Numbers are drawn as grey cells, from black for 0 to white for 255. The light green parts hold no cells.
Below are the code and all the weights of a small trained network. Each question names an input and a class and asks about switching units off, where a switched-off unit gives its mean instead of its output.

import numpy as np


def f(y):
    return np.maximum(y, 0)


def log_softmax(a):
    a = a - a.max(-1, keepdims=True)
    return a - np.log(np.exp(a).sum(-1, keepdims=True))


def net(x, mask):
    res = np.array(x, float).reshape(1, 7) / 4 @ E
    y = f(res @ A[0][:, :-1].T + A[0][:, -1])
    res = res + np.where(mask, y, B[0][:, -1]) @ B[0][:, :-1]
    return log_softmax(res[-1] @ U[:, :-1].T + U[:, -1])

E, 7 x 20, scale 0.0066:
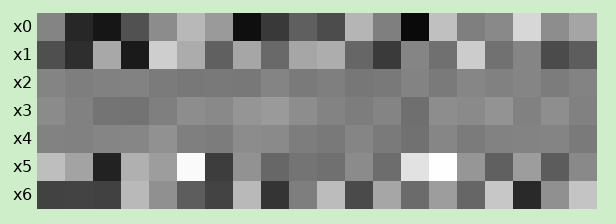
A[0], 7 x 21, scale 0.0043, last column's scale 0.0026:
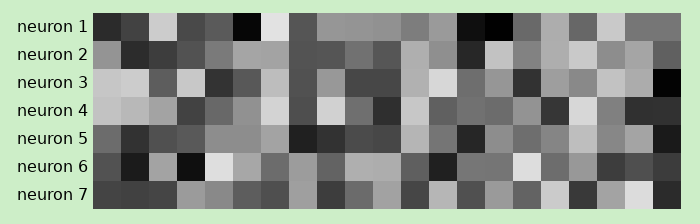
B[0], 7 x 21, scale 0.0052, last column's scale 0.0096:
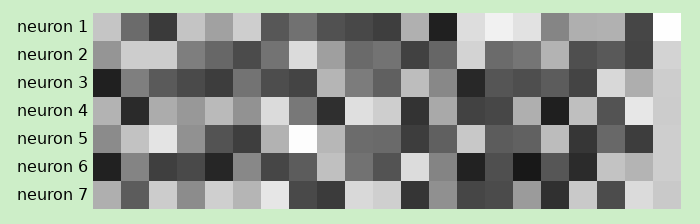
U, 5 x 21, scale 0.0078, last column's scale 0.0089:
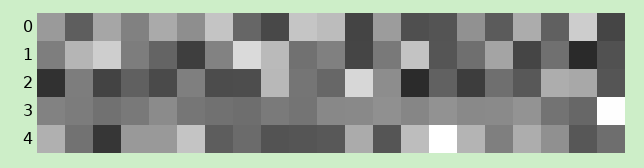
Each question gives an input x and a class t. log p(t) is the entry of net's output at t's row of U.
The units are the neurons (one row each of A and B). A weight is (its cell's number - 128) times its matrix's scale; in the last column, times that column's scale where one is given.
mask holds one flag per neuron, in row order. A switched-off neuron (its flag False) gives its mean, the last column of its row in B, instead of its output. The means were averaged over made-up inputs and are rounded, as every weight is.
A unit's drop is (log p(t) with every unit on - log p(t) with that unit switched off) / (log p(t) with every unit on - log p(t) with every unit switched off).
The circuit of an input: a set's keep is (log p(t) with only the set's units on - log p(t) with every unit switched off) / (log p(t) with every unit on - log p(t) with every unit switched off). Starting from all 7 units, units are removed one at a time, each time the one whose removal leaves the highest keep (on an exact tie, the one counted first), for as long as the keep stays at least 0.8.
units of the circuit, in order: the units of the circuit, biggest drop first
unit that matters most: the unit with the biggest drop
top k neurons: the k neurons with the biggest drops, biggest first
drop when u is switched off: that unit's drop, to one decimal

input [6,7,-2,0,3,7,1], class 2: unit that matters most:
neuron 6
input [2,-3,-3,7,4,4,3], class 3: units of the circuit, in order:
[neuron 1; neuron 6]
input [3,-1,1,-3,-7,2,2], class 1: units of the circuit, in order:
[neuron 1; neuron 4; neuron 2; neuron 6]
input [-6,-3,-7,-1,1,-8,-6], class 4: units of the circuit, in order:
[neuron 1; neuron 5]
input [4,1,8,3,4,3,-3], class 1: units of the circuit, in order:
[neuron 1; neuron 2; neuron 5]
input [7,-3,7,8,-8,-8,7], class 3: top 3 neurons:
[neuron 1; neuron 4; neuron 7]
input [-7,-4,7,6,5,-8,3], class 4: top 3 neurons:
[neuron 1; neuron 5; neuron 2]
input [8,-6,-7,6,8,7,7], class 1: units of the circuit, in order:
[neuron 2; neuron 5]
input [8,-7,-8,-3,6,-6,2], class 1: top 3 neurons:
[neuron 5; neuron 2; neuron 6]
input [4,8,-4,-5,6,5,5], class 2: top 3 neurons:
[neuron 6; neuron 1; neuron 4]
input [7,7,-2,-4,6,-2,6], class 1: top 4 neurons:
[neuron 5; neuron 2; neuron 4; neuron 3]
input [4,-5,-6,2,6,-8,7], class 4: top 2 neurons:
[neuron 1; neuron 4]
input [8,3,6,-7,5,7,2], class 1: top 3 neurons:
[neuron 5; neuron 2; neuron 1]
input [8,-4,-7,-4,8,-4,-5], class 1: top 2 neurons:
[neuron 5; neuron 2]
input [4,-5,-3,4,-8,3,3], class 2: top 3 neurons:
[neuron 3; neuron 1; neuron 4]
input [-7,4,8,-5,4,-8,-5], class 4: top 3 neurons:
[neuron 1; neuron 5; neuron 2]
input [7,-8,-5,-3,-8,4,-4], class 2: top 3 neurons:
[neuron 3; neuron 1; neuron 7]
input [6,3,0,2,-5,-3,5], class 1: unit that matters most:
neuron 5
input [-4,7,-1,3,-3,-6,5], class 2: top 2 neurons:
[neuron 6; neuron 4]
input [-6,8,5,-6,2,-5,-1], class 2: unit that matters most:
neuron 6
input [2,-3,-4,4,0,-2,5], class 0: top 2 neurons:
[neuron 7; neuron 6]
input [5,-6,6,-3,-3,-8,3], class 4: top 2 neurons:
[neuron 1; neuron 6]
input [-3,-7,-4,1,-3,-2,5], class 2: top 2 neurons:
[neuron 3; neuron 4]
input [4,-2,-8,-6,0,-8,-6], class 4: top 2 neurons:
[neuron 1; neuron 7]
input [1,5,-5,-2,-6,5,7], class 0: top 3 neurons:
[neuron 7; neuron 1; neuron 3]
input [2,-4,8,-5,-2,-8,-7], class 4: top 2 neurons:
[neuron 1; neuron 7]
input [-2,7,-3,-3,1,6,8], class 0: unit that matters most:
neuron 7
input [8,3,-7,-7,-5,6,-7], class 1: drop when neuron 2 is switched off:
0.4
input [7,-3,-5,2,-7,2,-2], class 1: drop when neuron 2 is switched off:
0.2
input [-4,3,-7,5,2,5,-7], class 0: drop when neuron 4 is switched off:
0.6
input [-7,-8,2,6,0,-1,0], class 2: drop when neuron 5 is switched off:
0.3
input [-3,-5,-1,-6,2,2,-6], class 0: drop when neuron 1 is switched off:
0.2
